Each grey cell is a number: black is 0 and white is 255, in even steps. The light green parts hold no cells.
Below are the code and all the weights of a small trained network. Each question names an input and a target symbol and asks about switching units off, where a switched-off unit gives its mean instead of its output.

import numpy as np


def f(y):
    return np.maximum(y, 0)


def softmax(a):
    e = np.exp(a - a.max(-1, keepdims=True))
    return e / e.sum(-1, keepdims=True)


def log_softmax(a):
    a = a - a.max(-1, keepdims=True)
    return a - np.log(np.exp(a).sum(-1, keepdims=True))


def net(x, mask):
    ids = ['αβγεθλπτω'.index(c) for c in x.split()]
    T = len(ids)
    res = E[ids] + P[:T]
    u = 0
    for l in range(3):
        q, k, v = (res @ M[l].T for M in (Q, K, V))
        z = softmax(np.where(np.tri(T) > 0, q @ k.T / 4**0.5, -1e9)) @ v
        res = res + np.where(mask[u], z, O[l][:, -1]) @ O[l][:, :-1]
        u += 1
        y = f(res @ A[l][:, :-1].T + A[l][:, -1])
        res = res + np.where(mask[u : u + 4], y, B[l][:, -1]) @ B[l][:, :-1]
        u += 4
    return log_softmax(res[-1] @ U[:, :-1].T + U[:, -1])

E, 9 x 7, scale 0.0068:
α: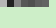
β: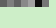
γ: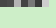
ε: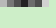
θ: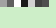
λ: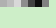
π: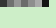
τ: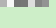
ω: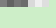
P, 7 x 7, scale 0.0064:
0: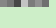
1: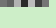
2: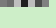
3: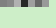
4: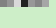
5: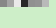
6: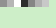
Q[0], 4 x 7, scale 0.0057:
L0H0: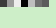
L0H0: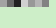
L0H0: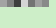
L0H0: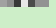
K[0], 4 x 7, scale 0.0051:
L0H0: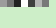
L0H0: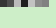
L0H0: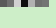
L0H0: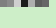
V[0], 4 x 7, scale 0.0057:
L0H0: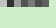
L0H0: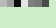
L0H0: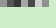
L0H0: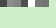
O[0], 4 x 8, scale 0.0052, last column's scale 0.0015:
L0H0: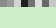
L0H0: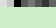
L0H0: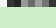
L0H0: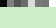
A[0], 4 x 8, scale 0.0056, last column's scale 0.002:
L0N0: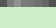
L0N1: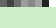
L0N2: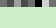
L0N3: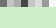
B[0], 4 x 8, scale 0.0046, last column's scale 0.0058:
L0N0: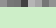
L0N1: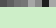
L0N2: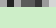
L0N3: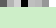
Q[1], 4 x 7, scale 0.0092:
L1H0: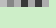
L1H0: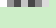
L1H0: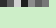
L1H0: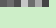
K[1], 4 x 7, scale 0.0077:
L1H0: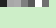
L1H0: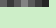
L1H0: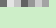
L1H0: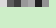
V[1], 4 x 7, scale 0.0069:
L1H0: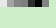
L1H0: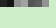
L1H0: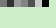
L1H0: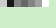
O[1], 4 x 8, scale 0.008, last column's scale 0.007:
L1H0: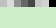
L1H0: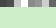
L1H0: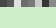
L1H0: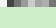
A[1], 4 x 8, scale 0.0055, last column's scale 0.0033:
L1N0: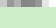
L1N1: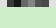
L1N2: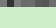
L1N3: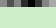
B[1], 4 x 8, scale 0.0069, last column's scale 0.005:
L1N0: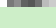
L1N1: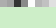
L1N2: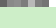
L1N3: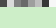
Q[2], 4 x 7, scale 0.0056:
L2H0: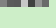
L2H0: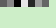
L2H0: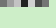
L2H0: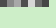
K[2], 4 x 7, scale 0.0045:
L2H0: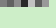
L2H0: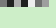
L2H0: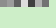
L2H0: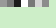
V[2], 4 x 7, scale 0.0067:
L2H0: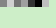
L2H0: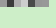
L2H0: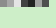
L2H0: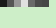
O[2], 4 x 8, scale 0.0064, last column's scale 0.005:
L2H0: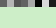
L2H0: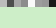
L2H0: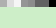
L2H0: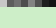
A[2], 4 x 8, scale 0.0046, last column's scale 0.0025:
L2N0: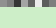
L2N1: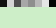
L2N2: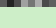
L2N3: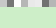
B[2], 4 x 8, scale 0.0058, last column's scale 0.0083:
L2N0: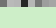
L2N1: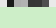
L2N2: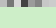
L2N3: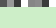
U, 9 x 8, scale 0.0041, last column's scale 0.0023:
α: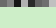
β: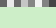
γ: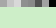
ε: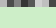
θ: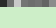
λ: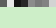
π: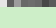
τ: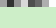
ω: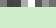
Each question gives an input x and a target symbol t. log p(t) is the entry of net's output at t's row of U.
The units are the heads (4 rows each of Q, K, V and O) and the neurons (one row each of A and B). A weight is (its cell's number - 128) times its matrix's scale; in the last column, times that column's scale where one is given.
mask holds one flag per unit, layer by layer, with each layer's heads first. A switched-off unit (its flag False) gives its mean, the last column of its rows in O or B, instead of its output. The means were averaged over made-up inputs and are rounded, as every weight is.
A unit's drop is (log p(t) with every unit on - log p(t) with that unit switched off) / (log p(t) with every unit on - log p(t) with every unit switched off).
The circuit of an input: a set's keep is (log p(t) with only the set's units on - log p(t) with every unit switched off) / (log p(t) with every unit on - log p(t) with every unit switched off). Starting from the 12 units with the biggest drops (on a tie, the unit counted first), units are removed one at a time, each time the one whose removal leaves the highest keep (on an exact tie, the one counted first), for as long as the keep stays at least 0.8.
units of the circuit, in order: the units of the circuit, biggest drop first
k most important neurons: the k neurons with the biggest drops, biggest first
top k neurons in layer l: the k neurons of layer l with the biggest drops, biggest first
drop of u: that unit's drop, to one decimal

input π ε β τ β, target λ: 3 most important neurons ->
[L2N1, L1N3, L1N1]
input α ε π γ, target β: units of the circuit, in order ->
[L0H0, L2H0, L1H0, L2N3]
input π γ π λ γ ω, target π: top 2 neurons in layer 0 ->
[L0N1, L0N2]
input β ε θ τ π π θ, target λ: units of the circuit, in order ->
[L0H0, L1H0, L2H0, L2N1]
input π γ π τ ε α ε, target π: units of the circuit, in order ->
[L2H0, L1H0, L0N3]
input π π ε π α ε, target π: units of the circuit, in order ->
[L2H0, L1H0]
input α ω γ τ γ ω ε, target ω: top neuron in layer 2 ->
[L2N3]
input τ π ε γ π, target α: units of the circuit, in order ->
[L2H0, L1H0, L0H0, L1N1]
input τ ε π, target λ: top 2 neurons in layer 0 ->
[L0N2, L0N1]
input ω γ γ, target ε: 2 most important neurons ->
[L2N2, L1N1]
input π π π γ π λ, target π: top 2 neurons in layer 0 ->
[L0N1, L0N3]
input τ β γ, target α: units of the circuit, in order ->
[L2H0, L2N1, L1H0, L0H0]
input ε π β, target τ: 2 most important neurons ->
[L2N1, L1N1]
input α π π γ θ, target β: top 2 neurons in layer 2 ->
[L2N3, L2N1]
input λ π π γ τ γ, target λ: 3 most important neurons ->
[L0N2, L0N3, L1N3]
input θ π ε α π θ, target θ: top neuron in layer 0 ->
[L0N2]
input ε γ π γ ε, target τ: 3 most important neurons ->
[L2N1, L1N1, L1N0]
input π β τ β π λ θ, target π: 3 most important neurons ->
[L0N1, L0N3, L1N1]
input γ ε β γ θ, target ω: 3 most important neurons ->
[L0N3, L2N3, L1N3]
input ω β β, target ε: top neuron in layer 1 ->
[L1N1]
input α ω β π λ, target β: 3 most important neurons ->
[L2N3, L2N1, L1N3]
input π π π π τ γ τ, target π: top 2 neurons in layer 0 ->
[L0N1, L0N3]
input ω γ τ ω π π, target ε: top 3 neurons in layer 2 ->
[L2N2, L2N3, L2N0]
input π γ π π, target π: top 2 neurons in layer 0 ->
[L0N1, L0N3]
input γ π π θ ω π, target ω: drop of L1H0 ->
1.2
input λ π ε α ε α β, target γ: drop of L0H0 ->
0.3
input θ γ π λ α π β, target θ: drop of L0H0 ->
0.3
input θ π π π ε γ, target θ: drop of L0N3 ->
0.0
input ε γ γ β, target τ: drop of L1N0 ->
0.1
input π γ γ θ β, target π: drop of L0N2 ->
0.2
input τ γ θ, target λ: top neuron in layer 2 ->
[L2N3]
